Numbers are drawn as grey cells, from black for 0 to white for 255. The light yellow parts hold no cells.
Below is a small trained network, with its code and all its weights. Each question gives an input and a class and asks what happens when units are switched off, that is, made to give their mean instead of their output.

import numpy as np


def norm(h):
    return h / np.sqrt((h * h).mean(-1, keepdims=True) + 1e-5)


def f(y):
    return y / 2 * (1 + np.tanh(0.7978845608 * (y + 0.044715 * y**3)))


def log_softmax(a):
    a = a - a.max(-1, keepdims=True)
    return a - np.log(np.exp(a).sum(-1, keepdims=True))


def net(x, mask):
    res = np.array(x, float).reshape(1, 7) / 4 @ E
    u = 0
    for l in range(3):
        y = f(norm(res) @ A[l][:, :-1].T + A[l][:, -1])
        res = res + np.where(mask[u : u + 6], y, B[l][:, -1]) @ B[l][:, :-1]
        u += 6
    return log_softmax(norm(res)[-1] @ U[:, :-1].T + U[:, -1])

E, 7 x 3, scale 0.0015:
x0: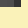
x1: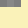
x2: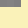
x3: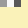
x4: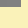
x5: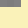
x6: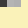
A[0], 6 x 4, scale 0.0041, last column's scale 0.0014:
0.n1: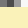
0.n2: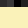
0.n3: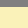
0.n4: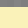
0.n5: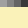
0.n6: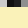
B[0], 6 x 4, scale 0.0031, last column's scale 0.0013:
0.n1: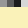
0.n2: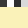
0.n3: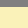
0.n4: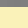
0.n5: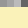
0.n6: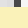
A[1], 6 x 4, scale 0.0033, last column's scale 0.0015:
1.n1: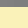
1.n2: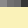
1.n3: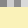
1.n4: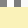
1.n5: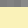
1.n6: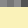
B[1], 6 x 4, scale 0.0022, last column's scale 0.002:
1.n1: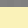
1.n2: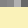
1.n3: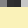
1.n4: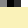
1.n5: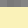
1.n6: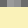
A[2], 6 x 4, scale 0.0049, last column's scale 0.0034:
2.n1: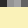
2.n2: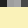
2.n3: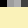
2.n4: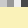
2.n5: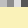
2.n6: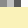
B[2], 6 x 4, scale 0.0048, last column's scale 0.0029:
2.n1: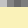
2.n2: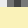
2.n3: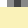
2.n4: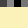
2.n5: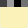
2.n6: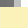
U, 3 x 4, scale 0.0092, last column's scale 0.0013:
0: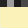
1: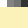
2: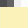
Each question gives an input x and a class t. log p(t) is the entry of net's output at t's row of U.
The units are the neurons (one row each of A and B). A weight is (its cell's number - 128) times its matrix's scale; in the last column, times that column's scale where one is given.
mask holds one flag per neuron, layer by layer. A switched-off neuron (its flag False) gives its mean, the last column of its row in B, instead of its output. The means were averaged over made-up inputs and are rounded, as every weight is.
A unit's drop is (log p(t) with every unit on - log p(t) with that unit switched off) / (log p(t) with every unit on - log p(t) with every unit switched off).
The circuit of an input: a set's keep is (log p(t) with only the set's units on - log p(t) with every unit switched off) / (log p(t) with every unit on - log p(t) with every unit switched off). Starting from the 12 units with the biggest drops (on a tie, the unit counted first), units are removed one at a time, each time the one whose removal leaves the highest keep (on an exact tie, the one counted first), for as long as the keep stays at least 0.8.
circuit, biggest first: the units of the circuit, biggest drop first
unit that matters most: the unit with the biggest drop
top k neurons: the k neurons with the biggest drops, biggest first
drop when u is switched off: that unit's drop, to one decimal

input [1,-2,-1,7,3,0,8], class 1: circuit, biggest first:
[0.n6, 2.n3, 2.n2, 0.n2]
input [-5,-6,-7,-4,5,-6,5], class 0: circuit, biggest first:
[2.n4, 2.n5]
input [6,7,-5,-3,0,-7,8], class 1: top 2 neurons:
[2.n3, 2.n2]
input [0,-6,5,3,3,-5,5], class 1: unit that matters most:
0.n6
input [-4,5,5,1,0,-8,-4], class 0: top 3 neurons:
[0.n2, 2.n4, 2.n5]
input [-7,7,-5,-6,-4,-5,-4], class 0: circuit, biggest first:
[2.n4, 2.n5, 1.n4]
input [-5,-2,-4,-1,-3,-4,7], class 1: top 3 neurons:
[0.n6, 2.n3, 2.n2]
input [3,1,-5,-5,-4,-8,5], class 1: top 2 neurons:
[2.n3, 1.n4]
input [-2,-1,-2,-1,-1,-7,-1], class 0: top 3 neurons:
[0.n2, 1.n4, 1.n3]
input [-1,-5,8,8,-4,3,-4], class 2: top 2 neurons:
[2.n3, 2.n2]
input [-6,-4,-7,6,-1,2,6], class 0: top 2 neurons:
[0.n2, 2.n4]
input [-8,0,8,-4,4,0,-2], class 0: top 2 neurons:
[2.n4, 2.n5]
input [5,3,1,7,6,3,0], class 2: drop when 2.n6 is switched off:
0.3
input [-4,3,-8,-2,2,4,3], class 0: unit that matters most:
0.n2
